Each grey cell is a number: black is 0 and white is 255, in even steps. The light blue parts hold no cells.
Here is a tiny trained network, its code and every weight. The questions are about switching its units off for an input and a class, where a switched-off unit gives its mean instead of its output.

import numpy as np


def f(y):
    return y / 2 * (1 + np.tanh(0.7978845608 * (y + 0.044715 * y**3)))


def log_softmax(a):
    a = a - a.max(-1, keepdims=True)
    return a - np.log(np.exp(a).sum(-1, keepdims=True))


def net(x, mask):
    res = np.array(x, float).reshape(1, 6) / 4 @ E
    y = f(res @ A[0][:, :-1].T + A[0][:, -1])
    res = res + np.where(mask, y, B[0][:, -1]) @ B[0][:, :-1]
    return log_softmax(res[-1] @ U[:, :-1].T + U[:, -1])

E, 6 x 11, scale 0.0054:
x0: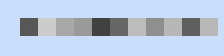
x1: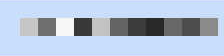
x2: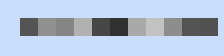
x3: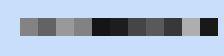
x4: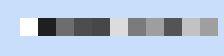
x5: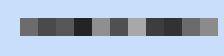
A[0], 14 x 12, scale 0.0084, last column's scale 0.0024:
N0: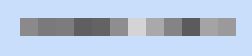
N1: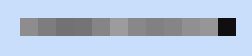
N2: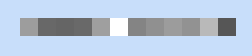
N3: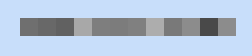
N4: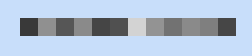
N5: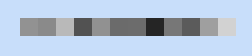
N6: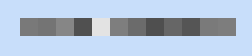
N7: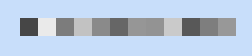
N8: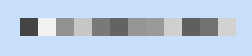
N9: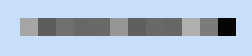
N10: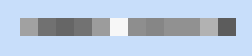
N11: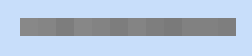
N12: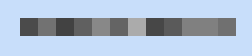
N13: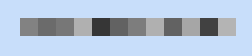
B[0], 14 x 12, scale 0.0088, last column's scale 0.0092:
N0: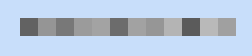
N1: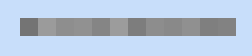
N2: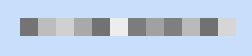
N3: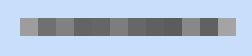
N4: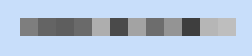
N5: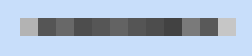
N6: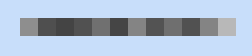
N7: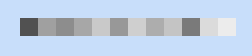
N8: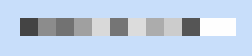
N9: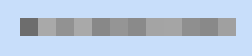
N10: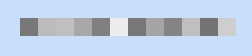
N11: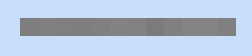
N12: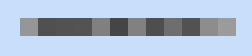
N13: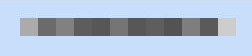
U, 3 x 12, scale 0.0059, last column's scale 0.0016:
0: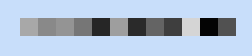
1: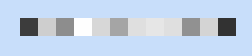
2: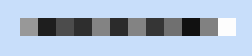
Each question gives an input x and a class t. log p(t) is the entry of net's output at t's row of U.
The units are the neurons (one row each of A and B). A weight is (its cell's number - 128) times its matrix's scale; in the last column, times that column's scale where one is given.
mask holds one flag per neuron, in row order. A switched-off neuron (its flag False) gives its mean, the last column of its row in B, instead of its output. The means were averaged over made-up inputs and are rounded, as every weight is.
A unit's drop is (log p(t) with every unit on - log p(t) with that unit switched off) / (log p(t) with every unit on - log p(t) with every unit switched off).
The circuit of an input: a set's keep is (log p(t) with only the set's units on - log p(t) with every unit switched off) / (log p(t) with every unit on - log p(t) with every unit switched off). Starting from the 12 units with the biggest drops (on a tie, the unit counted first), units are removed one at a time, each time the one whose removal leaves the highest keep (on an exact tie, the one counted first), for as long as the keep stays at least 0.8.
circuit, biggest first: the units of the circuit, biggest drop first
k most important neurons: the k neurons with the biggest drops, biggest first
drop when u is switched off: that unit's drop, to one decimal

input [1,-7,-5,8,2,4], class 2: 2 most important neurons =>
N2, N10
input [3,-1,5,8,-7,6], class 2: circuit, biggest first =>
N12
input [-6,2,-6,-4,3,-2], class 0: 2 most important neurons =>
N8, N7
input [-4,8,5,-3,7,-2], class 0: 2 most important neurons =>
N8, N7
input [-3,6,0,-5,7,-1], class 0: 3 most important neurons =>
N8, N7, N5
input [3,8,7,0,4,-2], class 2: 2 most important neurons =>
N2, N10
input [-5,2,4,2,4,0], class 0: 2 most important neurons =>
N8, N4
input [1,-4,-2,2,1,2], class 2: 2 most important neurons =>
N2, N10
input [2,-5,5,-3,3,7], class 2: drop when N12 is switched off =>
0.1
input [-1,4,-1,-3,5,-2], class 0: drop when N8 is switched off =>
0.8
